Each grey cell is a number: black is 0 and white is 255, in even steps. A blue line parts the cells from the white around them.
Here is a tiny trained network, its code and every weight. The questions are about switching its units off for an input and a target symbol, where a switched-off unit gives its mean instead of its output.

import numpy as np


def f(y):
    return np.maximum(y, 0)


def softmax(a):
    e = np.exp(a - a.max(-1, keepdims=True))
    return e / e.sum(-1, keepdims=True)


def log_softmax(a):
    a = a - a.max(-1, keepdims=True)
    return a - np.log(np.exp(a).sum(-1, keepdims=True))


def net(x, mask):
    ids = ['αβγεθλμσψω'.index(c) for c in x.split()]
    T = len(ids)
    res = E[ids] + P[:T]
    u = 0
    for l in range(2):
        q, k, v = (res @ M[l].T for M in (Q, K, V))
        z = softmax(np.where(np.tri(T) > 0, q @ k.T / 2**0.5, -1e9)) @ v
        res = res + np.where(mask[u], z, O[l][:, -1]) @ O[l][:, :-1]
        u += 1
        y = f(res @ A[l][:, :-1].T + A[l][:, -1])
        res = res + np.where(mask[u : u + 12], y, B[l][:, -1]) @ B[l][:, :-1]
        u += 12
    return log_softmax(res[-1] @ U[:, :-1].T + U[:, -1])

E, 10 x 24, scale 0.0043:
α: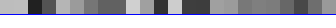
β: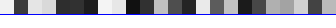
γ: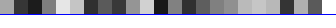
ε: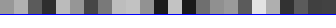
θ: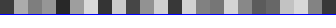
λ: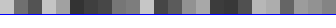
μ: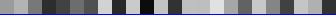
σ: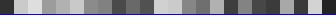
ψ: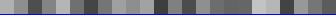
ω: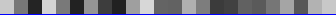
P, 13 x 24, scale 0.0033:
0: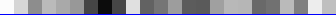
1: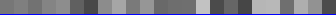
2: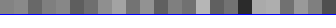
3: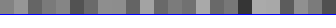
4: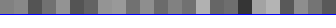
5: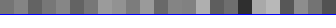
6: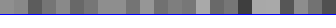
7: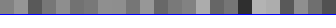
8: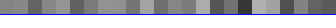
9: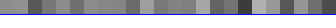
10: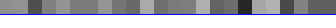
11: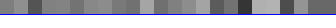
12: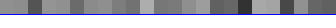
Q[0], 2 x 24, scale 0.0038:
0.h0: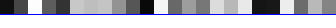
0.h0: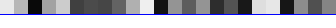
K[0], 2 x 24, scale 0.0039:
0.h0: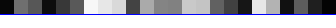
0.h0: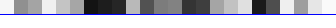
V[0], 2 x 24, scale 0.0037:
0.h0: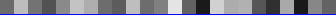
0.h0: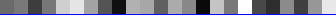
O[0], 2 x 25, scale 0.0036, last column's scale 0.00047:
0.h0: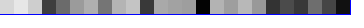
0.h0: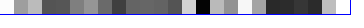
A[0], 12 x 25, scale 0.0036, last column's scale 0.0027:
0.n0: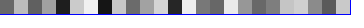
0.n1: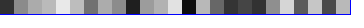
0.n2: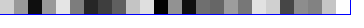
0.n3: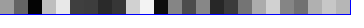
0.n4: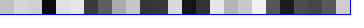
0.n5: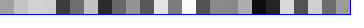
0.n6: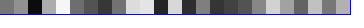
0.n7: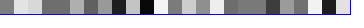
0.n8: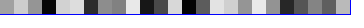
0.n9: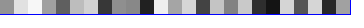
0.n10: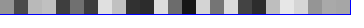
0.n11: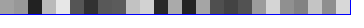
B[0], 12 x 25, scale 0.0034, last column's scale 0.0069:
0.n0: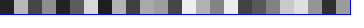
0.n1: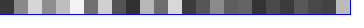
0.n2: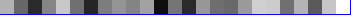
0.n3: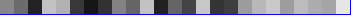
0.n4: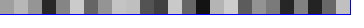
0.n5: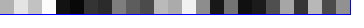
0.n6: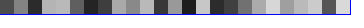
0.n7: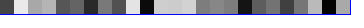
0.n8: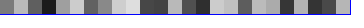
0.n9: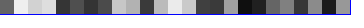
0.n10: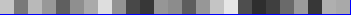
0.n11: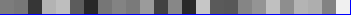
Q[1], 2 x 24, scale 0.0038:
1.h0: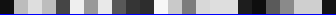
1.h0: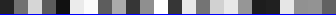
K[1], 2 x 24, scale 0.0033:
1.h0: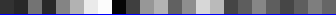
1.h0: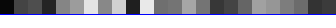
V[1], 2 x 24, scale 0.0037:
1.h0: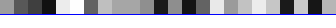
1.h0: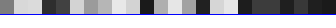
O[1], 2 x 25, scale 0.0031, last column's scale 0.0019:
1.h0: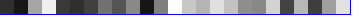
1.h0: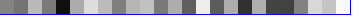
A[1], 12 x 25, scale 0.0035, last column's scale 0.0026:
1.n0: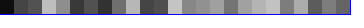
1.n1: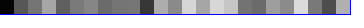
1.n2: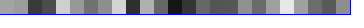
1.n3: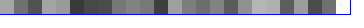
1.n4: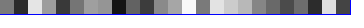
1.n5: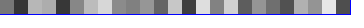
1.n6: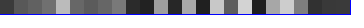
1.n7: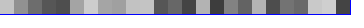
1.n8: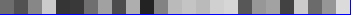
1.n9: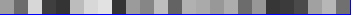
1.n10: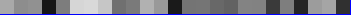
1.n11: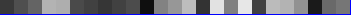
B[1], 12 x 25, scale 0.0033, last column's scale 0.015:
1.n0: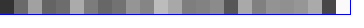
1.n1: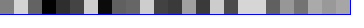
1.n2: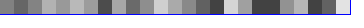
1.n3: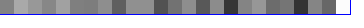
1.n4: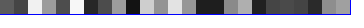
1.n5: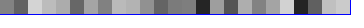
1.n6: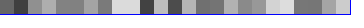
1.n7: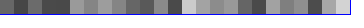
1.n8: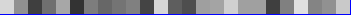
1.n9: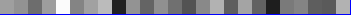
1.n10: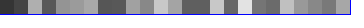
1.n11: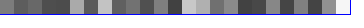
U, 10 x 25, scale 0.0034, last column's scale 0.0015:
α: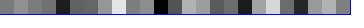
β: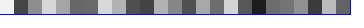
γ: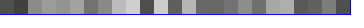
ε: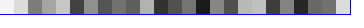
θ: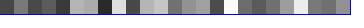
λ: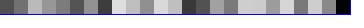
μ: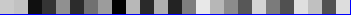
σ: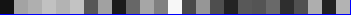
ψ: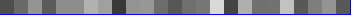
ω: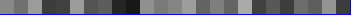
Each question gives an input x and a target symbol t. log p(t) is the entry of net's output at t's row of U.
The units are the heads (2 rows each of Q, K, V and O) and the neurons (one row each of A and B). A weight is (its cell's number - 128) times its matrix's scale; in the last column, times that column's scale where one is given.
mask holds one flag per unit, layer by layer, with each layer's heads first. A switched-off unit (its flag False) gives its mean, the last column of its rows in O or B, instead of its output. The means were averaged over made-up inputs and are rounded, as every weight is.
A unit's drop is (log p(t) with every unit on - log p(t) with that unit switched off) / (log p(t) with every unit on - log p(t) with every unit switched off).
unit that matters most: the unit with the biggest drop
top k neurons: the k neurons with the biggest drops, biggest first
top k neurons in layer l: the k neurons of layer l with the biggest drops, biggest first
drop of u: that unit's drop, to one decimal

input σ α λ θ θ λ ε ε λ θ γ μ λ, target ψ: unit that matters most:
1.h0
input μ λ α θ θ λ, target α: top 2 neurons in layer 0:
(0.n7 0.n8)
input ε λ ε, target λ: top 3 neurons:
(1.n5 0.n4 0.n8)
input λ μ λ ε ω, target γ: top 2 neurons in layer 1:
(1.n6 1.n11)
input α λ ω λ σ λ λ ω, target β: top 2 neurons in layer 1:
(1.n8 1.n9)
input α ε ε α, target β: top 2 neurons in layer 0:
(0.n4 0.n8)
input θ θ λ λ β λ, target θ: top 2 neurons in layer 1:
(1.n2 1.n7)
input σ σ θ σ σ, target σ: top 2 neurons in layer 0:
(0.n1 0.n7)
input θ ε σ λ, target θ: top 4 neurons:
(0.n5 0.n9 1.n2 1.n7)
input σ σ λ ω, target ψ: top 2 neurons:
(1.n10 1.n9)
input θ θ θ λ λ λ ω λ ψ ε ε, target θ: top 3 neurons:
(0.n5 0.n9 1.n2)
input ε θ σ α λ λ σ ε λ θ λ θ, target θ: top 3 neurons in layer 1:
(1.n3 1.n5 1.n9)
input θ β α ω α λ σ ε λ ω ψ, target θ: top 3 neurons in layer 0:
(0.n5 0.n9 0.n7)
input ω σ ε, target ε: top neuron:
(0.n5)
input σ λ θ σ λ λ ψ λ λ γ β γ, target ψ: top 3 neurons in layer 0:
(0.n9 0.n5 0.n7)
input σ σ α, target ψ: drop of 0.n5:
0.2
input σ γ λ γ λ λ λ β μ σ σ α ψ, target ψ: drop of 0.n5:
0.2
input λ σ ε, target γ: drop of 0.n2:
0.1
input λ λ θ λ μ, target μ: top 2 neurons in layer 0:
(0.n7 0.n10)
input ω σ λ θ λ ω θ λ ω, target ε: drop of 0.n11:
0.0
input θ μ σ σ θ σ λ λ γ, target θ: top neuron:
(0.n5)
